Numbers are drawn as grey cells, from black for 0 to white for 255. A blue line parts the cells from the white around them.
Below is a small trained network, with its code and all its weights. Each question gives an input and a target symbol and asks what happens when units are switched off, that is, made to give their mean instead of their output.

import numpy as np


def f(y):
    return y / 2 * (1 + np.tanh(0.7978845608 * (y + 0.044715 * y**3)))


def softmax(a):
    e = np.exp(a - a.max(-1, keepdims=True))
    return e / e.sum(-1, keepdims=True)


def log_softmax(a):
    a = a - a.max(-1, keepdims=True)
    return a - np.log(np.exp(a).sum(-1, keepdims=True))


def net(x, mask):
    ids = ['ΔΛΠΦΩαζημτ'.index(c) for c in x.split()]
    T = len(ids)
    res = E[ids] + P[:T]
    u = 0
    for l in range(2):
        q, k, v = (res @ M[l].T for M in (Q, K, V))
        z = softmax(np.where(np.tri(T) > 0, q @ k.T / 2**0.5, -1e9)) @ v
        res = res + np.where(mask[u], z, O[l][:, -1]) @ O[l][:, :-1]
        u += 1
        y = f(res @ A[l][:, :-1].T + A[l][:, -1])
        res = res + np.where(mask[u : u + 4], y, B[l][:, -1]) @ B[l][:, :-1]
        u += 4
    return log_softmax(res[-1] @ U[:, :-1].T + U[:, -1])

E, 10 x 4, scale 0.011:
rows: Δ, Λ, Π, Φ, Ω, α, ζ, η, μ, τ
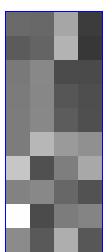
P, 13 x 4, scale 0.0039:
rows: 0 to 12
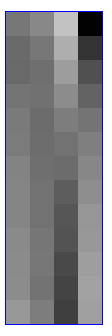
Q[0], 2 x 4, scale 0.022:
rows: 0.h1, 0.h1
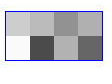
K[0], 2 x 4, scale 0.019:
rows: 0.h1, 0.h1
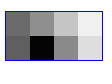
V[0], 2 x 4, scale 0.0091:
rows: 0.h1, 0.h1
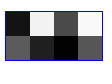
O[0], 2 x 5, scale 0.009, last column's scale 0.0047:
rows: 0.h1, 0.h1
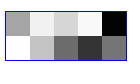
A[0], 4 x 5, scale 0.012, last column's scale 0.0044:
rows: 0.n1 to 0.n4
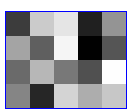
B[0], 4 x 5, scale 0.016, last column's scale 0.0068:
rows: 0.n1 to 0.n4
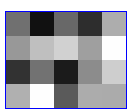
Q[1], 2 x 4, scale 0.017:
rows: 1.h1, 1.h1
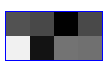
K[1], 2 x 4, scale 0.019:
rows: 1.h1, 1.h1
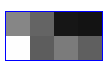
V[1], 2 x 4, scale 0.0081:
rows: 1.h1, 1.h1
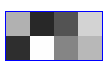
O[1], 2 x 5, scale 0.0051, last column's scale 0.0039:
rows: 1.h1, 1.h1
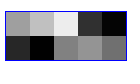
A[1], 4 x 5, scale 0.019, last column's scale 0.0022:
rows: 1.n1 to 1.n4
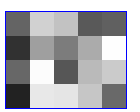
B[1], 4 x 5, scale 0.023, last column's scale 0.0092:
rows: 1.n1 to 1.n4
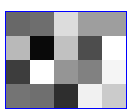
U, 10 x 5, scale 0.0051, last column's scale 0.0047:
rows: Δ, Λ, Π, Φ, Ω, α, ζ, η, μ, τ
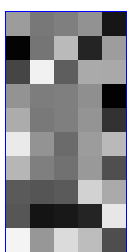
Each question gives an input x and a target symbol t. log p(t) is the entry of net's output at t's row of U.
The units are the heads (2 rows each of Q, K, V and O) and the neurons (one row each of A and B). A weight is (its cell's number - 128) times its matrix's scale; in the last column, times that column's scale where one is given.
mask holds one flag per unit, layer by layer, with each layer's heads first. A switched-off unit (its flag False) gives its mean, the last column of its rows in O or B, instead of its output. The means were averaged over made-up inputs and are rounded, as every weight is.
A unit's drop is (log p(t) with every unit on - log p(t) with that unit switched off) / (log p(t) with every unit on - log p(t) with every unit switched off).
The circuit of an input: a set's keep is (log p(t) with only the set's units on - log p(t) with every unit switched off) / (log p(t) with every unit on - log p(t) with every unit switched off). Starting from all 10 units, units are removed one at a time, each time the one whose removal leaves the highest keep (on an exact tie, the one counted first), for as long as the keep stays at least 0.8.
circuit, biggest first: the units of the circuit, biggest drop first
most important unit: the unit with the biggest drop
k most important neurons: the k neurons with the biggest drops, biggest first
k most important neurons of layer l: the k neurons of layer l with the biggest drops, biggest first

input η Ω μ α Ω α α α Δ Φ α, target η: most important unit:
1.h1
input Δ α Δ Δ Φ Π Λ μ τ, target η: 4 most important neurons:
0.n2, 0.n1, 1.n4, 1.n3
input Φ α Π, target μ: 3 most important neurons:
0.n2, 0.n4, 0.n3
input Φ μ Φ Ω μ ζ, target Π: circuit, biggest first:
0.n4, 1.n3
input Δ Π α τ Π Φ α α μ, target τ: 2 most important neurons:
0.n3, 1.n1
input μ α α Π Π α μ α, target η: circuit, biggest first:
1.n4, 0.h1
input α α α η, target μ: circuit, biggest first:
0.n4, 1.n3
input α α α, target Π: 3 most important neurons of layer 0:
0.n2, 0.n1, 0.n4
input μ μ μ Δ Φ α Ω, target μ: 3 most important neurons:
0.n2, 0.n4, 1.n3
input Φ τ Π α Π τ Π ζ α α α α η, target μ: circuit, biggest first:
0.n2, 1.n3
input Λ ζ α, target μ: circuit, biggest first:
1.n3, 0.n1
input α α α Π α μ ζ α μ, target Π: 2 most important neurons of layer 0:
0.n1, 0.n2
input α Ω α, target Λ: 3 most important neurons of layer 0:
0.n2, 0.n1, 0.n4
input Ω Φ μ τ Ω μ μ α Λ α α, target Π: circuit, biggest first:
1.n3
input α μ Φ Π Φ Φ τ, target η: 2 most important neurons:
0.n2, 1.n4
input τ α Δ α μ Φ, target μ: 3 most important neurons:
0.n2, 0.n4, 1.n3
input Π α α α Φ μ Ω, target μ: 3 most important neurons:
0.n2, 0.n4, 0.n3
